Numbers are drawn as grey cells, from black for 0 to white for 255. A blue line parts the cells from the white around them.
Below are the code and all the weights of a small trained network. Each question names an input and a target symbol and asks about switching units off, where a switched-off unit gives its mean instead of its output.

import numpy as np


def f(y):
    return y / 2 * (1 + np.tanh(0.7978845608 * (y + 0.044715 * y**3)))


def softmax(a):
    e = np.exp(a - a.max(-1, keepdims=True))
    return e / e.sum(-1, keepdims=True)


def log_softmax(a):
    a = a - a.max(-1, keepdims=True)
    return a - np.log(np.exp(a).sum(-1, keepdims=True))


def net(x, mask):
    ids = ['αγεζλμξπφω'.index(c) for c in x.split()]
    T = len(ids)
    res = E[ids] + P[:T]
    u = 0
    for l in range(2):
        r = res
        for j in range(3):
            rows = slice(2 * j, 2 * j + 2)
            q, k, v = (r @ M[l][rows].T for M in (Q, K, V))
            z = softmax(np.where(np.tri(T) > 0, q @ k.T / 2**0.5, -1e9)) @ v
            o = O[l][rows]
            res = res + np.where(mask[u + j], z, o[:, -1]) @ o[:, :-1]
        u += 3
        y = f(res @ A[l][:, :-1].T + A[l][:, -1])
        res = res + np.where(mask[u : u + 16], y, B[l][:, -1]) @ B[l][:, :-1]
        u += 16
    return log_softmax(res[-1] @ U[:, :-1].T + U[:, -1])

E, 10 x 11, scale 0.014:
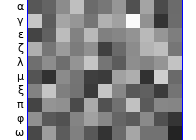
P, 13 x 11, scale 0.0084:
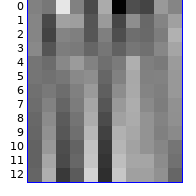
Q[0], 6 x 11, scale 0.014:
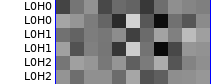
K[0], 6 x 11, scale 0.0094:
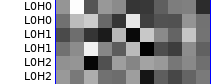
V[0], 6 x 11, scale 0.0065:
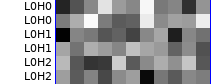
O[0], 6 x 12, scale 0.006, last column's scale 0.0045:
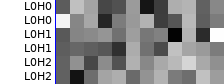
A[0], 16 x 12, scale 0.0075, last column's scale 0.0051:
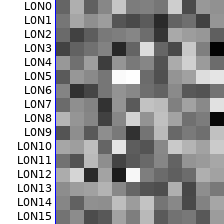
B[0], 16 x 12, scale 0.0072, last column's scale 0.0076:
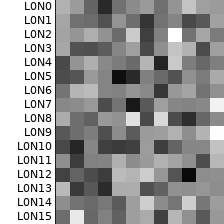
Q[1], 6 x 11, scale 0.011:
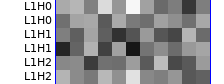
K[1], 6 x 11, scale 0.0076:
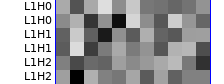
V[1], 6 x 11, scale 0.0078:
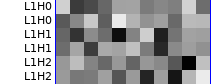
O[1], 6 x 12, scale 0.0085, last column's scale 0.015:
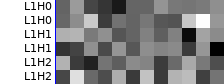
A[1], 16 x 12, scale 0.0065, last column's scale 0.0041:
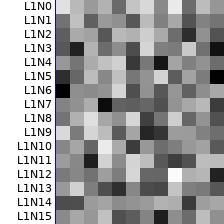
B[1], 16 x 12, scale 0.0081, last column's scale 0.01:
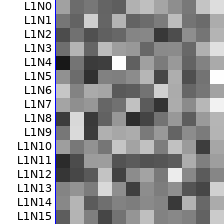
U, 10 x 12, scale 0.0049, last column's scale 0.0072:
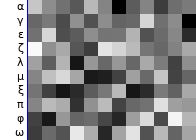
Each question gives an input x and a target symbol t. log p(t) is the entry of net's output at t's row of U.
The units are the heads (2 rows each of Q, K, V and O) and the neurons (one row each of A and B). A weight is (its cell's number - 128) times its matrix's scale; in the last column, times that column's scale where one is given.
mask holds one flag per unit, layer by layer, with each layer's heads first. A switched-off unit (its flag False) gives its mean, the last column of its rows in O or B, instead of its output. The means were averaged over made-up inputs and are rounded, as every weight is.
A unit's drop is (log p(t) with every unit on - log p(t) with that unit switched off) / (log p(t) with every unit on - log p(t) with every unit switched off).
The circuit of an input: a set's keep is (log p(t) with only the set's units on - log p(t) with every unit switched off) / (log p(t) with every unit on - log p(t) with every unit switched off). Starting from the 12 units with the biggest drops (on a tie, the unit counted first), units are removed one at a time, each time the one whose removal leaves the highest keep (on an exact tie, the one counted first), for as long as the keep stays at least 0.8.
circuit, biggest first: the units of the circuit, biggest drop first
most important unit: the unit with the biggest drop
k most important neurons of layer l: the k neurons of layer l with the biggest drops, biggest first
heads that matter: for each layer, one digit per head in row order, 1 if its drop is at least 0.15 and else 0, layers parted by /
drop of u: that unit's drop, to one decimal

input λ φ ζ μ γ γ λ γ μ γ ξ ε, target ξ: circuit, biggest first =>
L1H2, L0N10, L0N12
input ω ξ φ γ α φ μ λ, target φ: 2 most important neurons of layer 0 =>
L0N6, L0N0
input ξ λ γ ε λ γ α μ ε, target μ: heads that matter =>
010 / 000
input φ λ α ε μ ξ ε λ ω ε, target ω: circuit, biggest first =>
L1H0, L1N7
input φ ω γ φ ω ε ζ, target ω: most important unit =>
L0N9
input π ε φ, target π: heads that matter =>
111 / 100
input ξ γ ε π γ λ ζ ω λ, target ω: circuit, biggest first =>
L1H0, L1N7
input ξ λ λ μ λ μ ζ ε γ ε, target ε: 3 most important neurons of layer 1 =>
L1N8, L1N9, L1N4
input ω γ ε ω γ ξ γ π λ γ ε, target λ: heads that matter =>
000 / 110
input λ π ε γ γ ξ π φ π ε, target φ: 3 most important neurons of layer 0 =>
L0N6, L0N0, L0N15
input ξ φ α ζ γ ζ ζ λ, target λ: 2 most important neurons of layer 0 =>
L0N5, L0N10
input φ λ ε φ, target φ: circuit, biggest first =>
L0H0, L1H1, L0H1
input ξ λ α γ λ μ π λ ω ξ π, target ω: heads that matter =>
010 / 110
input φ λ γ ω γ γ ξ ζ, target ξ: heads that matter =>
000 / 001
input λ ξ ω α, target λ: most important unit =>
L1H2
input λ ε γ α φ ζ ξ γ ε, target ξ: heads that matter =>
000 / 011
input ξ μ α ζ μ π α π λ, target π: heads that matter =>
000 / 100
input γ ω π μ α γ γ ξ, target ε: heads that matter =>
010 / 001
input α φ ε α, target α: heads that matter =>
101 / 000
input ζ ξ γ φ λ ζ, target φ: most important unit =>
L0N6
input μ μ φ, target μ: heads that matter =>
000 / 100
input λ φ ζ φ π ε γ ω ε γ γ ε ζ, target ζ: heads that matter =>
000 / 011
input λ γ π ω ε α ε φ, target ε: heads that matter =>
101 / 110
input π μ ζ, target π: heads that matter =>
000 / 100
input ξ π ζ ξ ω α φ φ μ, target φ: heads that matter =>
000 / 110
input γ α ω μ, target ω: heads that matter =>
000 / 000
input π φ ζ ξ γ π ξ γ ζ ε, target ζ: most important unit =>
L0H2
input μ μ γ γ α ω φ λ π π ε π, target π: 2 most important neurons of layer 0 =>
L0N7, L0N9
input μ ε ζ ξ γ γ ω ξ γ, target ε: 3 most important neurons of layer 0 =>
L0N8, L0N3, L0N11
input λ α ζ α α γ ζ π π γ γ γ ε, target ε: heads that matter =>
100 / 111
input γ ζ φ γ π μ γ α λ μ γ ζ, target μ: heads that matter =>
010 / 100
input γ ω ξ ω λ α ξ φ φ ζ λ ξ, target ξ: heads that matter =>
000 / 000
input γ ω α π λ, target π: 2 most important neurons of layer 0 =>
L0N7, L0N5
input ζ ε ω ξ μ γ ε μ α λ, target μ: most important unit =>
L0H1
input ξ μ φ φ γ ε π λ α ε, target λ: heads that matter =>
100 / 110
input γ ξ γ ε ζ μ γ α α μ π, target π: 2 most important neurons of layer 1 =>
L1N7, L1N13
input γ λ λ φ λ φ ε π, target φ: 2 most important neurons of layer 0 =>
L0N6, L0N0
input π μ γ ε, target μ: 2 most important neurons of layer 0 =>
L0N9, L0N3
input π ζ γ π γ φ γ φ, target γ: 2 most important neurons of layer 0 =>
L0N2, L0N7
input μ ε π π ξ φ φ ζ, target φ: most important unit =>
L1H1
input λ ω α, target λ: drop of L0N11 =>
0.0
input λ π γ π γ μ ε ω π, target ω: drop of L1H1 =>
0.1
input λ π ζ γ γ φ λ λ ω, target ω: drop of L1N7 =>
0.2
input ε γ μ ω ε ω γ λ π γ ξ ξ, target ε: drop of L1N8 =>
0.4
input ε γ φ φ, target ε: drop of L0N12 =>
0.2
